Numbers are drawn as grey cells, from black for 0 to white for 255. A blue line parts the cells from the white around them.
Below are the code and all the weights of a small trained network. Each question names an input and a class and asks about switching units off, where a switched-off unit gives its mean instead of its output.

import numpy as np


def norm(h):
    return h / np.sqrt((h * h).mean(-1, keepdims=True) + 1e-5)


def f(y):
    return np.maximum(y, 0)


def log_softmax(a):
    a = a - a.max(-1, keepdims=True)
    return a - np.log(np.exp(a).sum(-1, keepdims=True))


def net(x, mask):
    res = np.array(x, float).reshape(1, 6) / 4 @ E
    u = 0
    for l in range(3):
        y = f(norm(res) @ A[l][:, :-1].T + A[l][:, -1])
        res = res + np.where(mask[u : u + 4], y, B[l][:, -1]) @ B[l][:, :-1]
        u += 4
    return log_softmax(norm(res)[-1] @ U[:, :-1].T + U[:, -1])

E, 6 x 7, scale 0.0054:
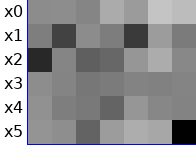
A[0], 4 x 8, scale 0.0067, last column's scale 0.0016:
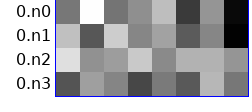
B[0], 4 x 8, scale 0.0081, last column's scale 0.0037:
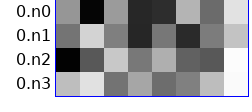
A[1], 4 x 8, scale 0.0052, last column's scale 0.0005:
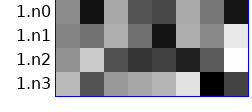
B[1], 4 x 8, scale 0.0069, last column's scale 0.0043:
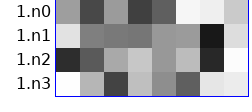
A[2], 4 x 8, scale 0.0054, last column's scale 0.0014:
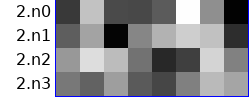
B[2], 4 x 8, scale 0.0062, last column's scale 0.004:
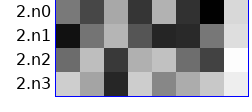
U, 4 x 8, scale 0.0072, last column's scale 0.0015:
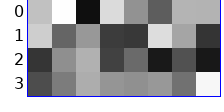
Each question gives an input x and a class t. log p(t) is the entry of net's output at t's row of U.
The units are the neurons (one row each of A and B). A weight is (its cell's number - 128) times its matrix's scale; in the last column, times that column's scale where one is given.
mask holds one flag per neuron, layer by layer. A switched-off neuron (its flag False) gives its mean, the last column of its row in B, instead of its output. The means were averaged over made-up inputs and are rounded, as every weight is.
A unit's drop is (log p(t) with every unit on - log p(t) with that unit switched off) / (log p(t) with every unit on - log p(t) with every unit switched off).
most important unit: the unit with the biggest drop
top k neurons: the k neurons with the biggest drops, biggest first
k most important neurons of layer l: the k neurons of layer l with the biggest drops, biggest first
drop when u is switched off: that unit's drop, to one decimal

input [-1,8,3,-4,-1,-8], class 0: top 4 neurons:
(0.n0 0.n3 2.n3 2.n2)
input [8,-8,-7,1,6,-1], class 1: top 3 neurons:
(0.n0 1.n0 1.n2)
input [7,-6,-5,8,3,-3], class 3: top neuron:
(0.n2)
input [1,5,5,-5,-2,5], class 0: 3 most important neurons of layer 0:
(0.n2 0.n0 0.n1)
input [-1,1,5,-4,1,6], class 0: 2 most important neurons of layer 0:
(0.n2 0.n0)
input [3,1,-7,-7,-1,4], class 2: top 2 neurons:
(0.n2 0.n1)
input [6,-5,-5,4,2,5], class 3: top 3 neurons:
(0.n2 0.n3 2.n3)
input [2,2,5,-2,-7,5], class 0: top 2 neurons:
(1.n3 0.n2)
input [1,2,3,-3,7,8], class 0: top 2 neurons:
(1.n3 0.n0)
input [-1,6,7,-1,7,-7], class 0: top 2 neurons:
(0.n3 0.n0)
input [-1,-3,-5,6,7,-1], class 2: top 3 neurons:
(0.n1 0.n2 1.n3)
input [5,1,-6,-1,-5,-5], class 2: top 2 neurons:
(0.n2 1.n3)
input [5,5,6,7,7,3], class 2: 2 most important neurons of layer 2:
(2.n1 2.n0)
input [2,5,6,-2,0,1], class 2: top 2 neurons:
(0.n0 2.n0)
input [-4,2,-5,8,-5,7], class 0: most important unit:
1.n3
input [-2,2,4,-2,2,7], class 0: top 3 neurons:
(1.n3 0.n0 0.n2)
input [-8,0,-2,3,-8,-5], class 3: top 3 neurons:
(1.n2 1.n3 2.n3)
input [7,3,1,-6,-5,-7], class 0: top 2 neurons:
(0.n0 1.n2)
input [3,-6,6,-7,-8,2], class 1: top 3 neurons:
(0.n0 1.n0 0.n2)
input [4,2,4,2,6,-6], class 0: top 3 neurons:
(1.n2 0.n3 2.n2)
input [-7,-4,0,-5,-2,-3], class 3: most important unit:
1.n2
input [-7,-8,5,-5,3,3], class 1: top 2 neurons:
(0.n0 0.n1)
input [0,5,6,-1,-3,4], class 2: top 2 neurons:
(0.n0 2.n1)
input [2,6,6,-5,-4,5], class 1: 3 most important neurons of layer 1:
(1.n3 1.n2 1.n0)
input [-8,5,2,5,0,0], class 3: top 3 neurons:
(1.n2 0.n0 1.n3)
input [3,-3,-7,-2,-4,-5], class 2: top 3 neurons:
(0.n2 0.n1 1.n3)
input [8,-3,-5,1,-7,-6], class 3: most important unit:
0.n2
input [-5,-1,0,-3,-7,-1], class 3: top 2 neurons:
(1.n2 0.n2)
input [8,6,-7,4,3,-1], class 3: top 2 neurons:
(0.n2 0.n0)
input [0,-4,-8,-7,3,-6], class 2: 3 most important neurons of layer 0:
(0.n1 0.n2 0.n0)
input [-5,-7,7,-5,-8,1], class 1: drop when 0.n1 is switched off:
0.2
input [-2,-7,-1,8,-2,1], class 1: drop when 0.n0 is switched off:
0.8
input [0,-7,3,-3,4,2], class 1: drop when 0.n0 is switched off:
1.3
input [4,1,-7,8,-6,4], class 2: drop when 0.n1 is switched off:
0.2
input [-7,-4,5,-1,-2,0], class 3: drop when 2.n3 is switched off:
-0.1
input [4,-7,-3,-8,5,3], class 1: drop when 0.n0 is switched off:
1.1
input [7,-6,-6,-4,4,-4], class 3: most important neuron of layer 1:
(1.n3)
